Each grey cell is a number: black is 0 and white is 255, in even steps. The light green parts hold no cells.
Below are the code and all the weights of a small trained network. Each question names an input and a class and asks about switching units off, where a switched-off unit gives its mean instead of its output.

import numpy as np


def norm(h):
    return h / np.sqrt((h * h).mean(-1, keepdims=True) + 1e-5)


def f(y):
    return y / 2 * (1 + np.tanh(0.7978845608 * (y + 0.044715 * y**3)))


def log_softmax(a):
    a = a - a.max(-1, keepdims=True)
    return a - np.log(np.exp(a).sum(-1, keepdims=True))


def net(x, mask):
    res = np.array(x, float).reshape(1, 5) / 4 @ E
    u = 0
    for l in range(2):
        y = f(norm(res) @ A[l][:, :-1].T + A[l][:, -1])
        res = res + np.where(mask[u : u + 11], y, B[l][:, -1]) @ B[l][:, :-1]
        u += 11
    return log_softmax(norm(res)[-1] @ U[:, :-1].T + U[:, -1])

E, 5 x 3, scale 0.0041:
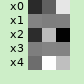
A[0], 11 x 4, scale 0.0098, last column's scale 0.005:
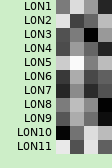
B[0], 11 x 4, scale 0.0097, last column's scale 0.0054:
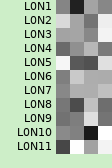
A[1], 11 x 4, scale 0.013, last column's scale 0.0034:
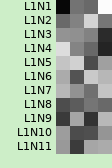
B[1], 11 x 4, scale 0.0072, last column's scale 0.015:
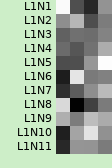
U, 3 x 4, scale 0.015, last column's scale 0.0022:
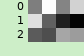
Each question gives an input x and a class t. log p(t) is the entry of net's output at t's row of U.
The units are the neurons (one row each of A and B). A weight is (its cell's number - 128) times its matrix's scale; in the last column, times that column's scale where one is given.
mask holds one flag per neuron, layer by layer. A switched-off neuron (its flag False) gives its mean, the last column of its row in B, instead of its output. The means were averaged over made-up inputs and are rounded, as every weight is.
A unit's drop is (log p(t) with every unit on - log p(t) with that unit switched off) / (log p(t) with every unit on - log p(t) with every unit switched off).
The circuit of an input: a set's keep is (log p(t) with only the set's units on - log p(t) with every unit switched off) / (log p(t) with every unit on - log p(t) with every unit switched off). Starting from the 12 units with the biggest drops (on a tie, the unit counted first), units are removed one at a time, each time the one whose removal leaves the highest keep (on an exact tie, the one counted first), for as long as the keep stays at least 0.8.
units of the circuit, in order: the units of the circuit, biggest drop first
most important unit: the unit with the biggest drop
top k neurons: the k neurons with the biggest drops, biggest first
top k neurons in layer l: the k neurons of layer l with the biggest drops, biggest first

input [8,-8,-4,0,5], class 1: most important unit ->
L0N2
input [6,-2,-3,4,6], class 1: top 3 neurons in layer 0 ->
L0N2; L0N3; L0N5
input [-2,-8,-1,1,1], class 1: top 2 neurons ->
L0N5; L0N2
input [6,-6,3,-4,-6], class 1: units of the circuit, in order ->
L0N2; L0N5; L1N1
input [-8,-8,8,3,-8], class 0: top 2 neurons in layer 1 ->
L1N1; L1N8
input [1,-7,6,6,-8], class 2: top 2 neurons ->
L0N11; L1N5
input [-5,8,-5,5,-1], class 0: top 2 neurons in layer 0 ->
L0N11; L0N10
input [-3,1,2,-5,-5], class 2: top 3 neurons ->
L0N11; L0N5; L0N10
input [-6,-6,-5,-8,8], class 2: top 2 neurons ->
L0N10; L0N1
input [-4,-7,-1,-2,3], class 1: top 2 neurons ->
L0N5; L1N5
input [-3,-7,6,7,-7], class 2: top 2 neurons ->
L0N11; L1N5
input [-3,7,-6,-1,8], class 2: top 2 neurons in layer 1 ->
L1N4; L1N7
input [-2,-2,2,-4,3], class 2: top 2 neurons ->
L0N5; L0N11
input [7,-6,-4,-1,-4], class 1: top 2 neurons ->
L0N5; L1N1
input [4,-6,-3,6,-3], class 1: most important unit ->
L1N1
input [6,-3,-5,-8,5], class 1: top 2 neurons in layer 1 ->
L1N1; L1N10
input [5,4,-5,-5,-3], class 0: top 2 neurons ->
L0N11; L0N5
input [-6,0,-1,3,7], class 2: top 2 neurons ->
L1N10; L0N10
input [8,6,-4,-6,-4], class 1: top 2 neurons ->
L0N5; L1N1
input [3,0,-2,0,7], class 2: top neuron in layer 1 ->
L1N10
